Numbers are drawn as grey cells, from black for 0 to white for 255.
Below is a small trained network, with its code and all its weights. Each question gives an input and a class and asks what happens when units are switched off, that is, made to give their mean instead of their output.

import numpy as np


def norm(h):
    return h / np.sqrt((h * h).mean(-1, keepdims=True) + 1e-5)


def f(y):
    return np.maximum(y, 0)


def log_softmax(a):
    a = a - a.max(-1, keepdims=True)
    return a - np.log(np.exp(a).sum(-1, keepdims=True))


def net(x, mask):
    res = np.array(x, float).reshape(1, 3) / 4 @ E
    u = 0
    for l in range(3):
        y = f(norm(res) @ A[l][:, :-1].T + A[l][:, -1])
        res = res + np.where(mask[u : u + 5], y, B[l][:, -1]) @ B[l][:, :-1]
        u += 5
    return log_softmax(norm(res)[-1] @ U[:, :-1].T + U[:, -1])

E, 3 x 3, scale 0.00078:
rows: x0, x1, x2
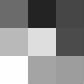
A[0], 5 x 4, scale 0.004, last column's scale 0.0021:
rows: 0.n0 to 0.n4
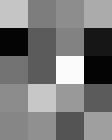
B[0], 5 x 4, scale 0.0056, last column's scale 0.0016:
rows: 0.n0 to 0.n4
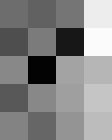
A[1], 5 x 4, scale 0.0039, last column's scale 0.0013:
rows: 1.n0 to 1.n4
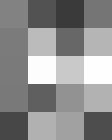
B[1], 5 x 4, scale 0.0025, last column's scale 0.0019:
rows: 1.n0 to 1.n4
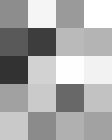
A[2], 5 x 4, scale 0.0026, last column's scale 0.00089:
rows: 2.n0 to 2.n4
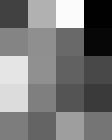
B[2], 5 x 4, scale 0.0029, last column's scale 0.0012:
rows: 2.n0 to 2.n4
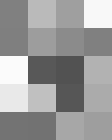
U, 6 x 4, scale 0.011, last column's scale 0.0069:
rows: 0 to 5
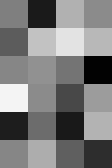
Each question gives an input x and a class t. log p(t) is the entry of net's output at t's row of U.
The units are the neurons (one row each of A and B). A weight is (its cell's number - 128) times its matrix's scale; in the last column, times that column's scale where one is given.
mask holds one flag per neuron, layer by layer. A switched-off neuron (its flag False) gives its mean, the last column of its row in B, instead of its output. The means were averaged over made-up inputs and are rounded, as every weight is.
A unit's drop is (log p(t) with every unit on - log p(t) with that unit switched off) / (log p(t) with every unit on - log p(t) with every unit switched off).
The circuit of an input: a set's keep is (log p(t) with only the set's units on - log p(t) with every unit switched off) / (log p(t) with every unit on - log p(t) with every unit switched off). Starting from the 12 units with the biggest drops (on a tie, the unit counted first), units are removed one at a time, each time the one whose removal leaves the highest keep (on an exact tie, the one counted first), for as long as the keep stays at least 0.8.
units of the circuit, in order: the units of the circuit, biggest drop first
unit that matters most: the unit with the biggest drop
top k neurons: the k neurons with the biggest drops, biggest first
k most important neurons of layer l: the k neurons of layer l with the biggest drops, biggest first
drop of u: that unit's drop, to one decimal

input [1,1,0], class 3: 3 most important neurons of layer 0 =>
(0.n3; 0.n1; 0.n4)
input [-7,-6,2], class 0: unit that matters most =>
0.n2
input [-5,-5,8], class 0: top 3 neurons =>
(0.n2; 0.n0; 1.n0)
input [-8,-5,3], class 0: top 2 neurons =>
(0.n2; 1.n0)
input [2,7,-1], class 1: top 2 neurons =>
(0.n1; 0.n2)
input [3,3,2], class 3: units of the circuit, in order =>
(1.n2; 0.n1)
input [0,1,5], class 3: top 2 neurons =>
(0.n0; 1.n2)
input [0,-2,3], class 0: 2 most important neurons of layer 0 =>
(0.n2; 0.n1)
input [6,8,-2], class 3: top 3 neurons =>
(1.n2; 0.n1; 0.n3)
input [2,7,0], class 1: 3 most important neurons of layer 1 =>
(1.n1; 1.n3; 1.n4)
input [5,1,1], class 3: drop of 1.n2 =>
0.6
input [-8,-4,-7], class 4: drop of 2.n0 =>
0.0
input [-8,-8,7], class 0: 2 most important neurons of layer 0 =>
(0.n2; 0.n0)
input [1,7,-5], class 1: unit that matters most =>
0.n1
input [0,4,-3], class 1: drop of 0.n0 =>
0.2
